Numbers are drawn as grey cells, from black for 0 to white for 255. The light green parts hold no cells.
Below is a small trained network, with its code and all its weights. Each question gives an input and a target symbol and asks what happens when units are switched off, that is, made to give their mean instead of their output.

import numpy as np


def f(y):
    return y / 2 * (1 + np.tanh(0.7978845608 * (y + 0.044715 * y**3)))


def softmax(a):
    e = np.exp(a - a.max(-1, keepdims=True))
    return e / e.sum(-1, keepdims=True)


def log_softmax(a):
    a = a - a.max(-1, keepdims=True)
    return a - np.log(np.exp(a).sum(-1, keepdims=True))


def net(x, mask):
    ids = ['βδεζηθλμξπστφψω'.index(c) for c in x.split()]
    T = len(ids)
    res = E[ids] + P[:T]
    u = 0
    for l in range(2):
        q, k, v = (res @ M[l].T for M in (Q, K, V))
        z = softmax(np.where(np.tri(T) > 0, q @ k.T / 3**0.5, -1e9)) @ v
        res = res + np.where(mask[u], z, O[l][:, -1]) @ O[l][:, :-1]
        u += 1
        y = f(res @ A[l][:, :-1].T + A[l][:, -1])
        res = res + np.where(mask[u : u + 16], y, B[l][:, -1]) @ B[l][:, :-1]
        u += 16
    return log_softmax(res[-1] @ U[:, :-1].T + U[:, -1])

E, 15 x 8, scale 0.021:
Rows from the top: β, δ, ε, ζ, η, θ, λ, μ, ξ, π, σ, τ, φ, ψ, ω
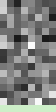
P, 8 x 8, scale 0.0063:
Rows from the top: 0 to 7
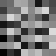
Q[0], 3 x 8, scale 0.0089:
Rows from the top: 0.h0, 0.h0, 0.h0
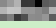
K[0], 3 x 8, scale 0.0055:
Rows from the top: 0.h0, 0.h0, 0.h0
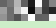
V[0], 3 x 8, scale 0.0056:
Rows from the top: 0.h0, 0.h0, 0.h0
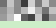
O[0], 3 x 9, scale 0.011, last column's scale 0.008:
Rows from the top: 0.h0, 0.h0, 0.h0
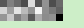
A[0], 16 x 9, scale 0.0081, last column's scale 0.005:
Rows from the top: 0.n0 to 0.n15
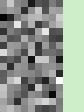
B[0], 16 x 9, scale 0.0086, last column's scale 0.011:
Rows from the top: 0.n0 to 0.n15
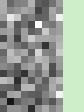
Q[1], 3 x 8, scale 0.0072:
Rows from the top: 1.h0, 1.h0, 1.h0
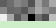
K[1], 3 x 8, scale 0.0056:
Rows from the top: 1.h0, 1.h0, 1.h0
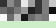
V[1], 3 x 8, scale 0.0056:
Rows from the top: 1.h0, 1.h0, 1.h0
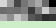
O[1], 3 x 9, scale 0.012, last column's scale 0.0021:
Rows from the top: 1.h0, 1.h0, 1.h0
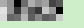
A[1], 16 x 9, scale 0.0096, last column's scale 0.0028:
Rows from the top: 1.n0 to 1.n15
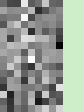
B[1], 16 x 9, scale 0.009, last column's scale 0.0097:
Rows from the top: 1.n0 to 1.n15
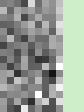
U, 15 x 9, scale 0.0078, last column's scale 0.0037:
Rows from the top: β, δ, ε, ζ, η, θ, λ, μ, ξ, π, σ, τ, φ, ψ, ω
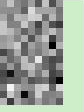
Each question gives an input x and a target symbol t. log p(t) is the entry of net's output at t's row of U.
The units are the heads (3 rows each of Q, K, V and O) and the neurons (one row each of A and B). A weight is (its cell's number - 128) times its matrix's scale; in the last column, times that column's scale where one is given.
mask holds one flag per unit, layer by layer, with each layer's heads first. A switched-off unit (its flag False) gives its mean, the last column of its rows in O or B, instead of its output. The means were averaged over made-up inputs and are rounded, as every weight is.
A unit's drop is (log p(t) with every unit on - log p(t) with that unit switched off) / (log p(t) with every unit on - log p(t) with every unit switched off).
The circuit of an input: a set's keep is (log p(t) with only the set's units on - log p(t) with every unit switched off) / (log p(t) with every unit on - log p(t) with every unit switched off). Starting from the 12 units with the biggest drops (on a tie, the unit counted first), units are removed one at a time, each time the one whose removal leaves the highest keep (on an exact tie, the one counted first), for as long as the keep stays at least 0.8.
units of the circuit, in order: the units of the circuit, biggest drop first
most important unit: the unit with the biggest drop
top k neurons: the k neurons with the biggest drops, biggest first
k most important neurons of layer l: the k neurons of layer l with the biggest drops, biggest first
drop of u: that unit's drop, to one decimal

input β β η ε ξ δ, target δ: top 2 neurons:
1.n0, 1.n13
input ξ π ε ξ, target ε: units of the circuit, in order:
1.h0, 1.n12
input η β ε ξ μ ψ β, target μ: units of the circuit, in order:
1.h0, 0.n2
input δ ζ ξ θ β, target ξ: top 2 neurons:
0.n7, 0.n2
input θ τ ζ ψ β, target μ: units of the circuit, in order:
0.n2, 1.h0
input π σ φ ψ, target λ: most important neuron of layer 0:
0.n2
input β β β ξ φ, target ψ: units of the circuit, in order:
0.n3, 0.n6
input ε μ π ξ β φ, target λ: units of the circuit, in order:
1.n11, 0.n2, 0.h0
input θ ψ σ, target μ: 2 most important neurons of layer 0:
0.n2, 0.n7
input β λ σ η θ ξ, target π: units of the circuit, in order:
1.n8, 0.h0
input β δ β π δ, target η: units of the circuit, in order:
1.h0, 0.h0, 0.n8
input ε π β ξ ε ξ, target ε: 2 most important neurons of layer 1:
1.n12, 1.n1
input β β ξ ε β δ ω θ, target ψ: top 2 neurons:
0.n13, 1.n9
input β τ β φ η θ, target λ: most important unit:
0.h0
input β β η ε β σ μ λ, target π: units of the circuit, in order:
0.h0, 1.n8
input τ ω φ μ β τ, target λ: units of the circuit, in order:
0.h0, 1.n11, 0.n2
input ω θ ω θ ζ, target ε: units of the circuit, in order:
0.n1, 0.h0, 1.h0, 0.n13
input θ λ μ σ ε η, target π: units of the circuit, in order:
0.h0, 1.n8, 1.n14
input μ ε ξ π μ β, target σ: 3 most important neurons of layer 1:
1.n12, 1.n0, 1.n14
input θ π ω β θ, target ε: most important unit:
0.n1
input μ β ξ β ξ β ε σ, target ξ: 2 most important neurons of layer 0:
0.n11, 0.n7
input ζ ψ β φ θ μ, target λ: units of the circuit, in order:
0.h0, 1.n14, 0.n2, 1.n11
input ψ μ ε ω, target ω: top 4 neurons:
1.n14, 0.n14, 0.n1, 0.n7
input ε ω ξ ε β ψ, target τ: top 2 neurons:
1.n8, 0.n2
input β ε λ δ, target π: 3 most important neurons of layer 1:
1.n8, 1.n15, 1.n14
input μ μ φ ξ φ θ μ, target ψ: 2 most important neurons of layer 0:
0.n6, 0.n3
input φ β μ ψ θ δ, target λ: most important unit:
0.h0
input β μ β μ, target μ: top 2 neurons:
0.n2, 1.n6
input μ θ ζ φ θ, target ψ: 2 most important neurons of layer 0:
0.n2, 0.n6
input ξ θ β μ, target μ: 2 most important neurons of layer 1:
1.n6, 1.n3
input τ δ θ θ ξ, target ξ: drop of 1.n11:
-0.1
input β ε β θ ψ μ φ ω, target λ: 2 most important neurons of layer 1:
1.n14, 1.n11
